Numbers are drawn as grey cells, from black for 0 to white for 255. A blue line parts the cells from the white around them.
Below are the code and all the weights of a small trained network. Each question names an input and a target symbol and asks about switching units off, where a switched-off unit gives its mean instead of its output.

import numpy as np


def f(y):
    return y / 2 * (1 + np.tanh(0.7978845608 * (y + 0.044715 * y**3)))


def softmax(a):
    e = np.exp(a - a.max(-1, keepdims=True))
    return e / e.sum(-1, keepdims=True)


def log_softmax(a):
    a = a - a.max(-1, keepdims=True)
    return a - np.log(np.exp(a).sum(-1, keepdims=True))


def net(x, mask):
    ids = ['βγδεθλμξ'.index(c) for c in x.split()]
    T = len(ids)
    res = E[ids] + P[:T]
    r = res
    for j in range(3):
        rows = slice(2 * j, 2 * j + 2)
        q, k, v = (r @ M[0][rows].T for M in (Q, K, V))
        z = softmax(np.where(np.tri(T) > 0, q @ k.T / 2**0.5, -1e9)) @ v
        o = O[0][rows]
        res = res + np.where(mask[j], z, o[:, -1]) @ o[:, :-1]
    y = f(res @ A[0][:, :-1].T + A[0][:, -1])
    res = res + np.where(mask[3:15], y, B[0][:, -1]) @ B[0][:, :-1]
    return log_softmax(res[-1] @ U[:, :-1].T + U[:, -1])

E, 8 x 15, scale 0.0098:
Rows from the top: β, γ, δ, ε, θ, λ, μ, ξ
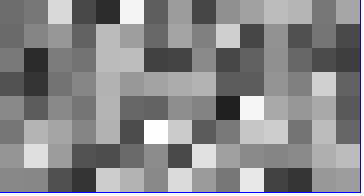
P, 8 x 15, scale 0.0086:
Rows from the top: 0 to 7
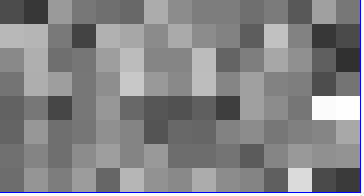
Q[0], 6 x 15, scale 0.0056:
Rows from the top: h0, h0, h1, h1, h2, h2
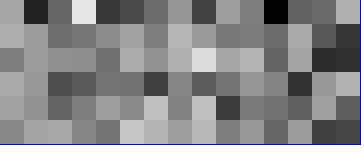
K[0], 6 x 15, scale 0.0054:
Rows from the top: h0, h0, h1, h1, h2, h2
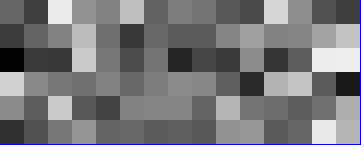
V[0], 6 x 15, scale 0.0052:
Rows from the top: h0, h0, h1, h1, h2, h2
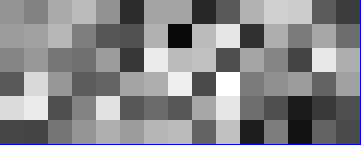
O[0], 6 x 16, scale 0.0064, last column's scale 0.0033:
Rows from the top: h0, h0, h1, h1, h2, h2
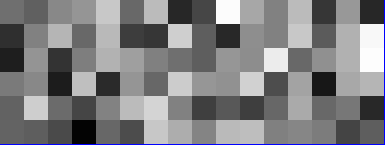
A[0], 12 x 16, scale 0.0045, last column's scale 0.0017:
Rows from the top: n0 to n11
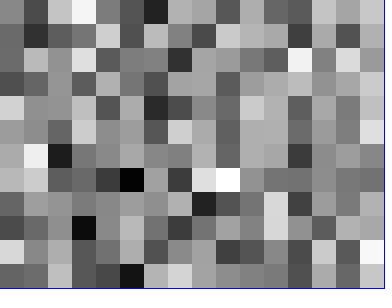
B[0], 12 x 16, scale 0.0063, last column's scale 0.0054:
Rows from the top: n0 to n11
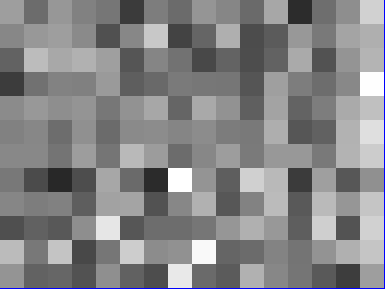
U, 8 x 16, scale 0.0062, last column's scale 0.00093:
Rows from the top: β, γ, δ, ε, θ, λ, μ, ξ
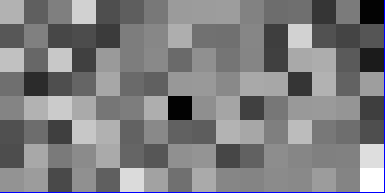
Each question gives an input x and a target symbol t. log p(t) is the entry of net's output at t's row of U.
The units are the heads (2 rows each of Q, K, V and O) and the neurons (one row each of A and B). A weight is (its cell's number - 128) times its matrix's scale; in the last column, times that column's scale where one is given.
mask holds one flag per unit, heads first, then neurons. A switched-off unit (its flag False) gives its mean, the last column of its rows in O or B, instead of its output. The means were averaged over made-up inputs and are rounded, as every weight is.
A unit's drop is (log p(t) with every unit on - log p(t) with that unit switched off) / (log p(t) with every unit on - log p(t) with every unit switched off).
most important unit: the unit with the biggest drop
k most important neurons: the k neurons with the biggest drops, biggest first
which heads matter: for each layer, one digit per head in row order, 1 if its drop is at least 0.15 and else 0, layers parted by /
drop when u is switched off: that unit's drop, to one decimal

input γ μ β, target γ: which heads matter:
011
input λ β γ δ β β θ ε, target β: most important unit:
h2
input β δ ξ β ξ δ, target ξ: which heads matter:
100
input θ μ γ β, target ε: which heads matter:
010
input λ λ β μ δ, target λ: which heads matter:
110
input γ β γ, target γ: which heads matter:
011
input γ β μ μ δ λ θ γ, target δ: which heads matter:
010
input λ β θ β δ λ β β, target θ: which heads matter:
110
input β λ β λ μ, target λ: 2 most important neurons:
[n2; n10]
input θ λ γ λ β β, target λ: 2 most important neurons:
[n9; n10]
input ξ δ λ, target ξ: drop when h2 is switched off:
-0.1
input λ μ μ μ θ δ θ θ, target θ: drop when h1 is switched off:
0.3
